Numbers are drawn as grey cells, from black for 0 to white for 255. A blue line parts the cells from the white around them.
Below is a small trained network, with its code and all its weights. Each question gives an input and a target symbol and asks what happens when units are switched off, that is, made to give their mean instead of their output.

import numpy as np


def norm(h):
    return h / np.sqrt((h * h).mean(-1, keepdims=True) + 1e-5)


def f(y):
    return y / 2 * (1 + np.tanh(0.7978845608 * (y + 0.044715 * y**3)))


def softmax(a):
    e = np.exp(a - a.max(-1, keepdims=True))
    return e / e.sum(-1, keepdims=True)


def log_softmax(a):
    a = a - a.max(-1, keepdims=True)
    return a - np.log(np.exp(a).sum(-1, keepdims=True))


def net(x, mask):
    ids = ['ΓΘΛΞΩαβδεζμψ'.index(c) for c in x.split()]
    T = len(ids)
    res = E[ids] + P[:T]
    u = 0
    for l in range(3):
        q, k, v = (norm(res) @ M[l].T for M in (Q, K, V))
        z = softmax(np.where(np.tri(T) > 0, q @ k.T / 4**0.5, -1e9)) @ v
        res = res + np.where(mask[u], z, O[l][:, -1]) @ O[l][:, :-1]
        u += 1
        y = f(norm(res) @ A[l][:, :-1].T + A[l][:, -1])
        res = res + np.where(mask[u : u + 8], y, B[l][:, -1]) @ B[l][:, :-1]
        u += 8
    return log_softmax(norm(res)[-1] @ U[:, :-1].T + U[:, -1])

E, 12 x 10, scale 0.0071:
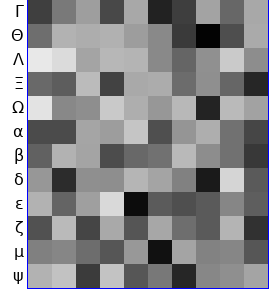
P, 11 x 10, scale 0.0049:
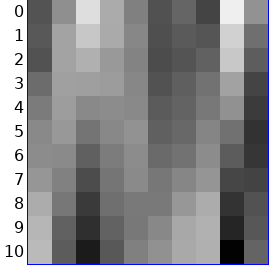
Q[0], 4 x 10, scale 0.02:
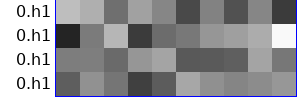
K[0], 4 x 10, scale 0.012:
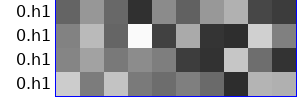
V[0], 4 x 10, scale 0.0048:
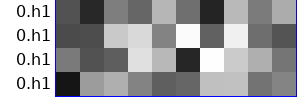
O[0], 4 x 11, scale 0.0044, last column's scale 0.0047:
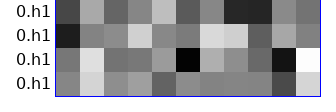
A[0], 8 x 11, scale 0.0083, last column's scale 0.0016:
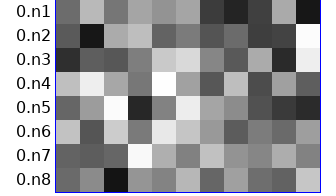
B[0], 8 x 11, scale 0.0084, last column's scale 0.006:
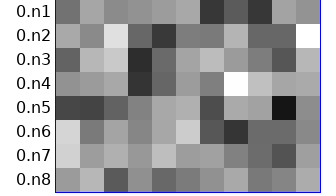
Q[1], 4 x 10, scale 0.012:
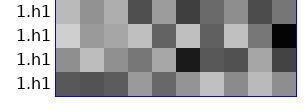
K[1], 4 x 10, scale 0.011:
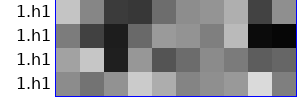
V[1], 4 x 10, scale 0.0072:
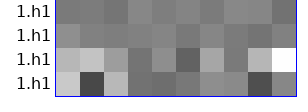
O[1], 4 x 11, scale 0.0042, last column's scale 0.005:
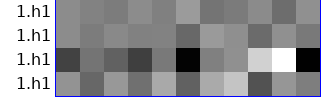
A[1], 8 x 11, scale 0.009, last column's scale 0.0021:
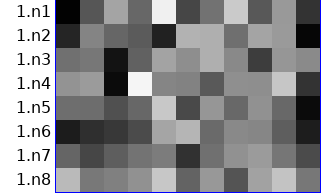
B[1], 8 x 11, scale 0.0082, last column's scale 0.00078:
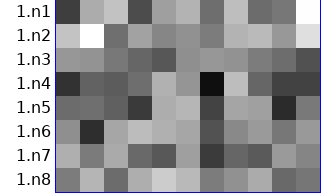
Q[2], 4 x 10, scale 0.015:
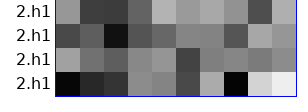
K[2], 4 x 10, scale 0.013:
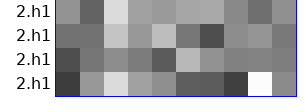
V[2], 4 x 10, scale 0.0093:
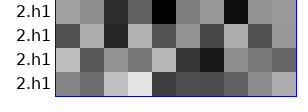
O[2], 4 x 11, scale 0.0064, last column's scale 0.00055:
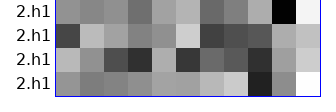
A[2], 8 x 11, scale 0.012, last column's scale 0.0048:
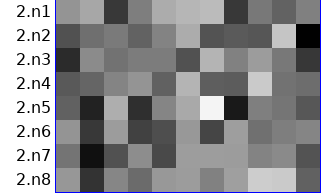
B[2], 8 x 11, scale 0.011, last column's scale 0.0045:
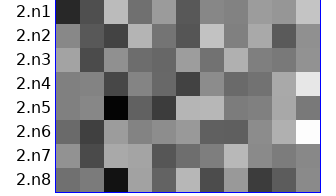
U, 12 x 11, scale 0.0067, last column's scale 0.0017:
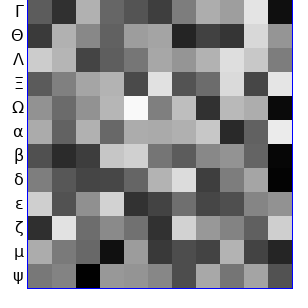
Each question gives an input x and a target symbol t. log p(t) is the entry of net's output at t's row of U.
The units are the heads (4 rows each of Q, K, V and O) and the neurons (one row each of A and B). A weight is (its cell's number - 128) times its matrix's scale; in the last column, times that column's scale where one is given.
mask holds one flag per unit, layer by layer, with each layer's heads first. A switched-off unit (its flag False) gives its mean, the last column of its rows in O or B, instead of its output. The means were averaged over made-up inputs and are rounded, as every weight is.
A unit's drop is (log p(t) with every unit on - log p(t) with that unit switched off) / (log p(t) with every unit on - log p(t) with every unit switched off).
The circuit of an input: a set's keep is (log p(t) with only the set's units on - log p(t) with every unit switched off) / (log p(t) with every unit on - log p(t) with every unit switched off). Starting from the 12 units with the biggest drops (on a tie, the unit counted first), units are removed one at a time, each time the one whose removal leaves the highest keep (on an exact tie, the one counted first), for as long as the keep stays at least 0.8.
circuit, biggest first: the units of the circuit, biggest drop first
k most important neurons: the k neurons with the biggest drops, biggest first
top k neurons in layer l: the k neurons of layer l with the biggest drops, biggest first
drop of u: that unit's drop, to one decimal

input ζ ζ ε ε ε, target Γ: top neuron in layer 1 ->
1.n2
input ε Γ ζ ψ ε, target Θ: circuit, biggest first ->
0.h1; 0.n1
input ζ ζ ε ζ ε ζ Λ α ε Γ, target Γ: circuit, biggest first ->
2.n6; 0.h1
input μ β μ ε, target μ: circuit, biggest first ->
0.h1; 2.h1
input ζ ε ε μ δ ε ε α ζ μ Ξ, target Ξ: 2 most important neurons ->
0.n5; 0.n2
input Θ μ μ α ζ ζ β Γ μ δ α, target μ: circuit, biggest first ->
2.h1; 0.n2
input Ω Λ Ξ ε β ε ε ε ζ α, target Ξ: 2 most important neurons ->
0.n8; 0.n2
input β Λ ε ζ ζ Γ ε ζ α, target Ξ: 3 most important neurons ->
0.n8; 0.n3; 0.n2
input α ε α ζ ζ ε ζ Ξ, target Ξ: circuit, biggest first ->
2.h1; 0.n8
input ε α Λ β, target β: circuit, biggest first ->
0.n5; 0.n2; 1.n6
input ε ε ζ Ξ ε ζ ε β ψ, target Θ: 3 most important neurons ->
1.n4; 0.n2; 0.n5
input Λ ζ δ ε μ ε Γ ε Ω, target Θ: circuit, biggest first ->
0.h1; 0.n1
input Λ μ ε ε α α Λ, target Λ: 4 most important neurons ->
0.n4; 0.n2; 2.n1; 2.n3
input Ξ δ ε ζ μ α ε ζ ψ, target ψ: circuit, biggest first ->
0.n2
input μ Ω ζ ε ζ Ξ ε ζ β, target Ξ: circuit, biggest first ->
0.n8; 2.h1
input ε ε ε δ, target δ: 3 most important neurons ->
2.n5; 0.n3; 0.n6
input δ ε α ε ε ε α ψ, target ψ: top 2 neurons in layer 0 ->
0.n2; 0.n3
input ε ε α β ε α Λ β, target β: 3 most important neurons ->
0.n5; 0.n2; 2.n4
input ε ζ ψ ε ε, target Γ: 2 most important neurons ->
0.n2; 2.n6
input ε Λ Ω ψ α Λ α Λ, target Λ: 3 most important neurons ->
0.n4; 0.n2; 2.n1
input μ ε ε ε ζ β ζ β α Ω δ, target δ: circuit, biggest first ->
2.n5
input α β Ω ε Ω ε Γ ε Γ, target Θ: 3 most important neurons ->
2.n6; 1.n1; 1.n7
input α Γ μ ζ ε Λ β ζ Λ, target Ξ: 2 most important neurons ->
0.n8; 0.n5
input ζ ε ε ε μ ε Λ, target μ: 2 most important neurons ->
0.n2; 1.n5
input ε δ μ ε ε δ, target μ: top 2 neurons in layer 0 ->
0.n2; 0.n7
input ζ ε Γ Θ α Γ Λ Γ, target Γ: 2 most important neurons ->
2.n2; 1.n1
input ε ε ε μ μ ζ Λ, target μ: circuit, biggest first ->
0.h1
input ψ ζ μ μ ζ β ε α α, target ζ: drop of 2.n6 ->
0.3
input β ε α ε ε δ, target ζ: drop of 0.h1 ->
0.9
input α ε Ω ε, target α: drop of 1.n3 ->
0.0
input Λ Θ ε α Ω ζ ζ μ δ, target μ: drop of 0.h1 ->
0.6
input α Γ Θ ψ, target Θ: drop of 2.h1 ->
0.3
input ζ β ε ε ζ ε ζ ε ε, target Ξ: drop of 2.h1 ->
0.3
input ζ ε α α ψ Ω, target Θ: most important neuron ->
1.n4
